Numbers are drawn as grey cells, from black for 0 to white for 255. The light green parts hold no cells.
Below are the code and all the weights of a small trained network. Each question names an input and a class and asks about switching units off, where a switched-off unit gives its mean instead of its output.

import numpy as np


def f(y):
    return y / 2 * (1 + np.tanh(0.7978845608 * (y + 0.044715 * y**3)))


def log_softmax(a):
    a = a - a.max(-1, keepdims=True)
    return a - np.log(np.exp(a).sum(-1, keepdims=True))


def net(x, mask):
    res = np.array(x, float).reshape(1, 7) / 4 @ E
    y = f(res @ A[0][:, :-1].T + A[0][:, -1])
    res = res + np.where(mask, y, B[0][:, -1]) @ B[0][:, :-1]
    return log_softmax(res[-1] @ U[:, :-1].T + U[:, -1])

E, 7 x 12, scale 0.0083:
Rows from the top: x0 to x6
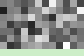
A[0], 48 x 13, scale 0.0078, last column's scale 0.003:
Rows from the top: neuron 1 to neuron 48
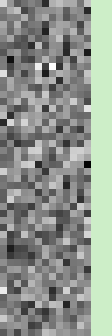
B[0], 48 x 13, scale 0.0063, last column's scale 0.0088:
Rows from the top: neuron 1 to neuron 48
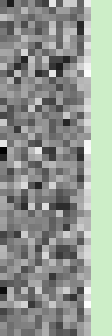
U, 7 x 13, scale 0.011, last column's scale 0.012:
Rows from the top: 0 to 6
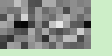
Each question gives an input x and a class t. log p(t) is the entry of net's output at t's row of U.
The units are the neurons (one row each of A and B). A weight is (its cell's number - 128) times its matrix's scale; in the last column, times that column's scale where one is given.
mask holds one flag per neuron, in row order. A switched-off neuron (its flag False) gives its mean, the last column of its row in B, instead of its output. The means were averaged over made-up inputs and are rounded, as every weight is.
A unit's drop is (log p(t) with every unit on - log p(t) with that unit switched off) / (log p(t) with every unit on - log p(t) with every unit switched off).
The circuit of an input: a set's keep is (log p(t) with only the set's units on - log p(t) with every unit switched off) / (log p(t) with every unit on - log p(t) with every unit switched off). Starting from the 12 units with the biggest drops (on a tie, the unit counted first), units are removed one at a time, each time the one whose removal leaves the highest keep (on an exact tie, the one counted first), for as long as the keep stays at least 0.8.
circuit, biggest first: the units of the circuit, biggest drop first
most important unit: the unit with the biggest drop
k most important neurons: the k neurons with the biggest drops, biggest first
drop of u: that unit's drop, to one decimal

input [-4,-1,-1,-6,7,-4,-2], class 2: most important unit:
neuron 34
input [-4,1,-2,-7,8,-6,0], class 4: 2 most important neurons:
[neuron 44; neuron 27]
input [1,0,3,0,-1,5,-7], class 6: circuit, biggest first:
[neuron 22; neuron 1]
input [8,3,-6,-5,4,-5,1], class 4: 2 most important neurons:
[neuron 10; neuron 16]
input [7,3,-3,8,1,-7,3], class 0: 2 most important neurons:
[neuron 44; neuron 27]
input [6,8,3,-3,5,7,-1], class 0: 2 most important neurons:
[neuron 21; neuron 27]
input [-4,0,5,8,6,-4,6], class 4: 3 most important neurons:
[neuron 30; neuron 9; neuron 37]
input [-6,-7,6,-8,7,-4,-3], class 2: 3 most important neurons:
[neuron 11; neuron 42; neuron 14]
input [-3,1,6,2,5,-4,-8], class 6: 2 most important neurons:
[neuron 27; neuron 44]
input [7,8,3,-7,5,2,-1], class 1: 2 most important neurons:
[neuron 30; neuron 9]
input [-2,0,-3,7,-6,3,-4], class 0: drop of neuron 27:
0.1
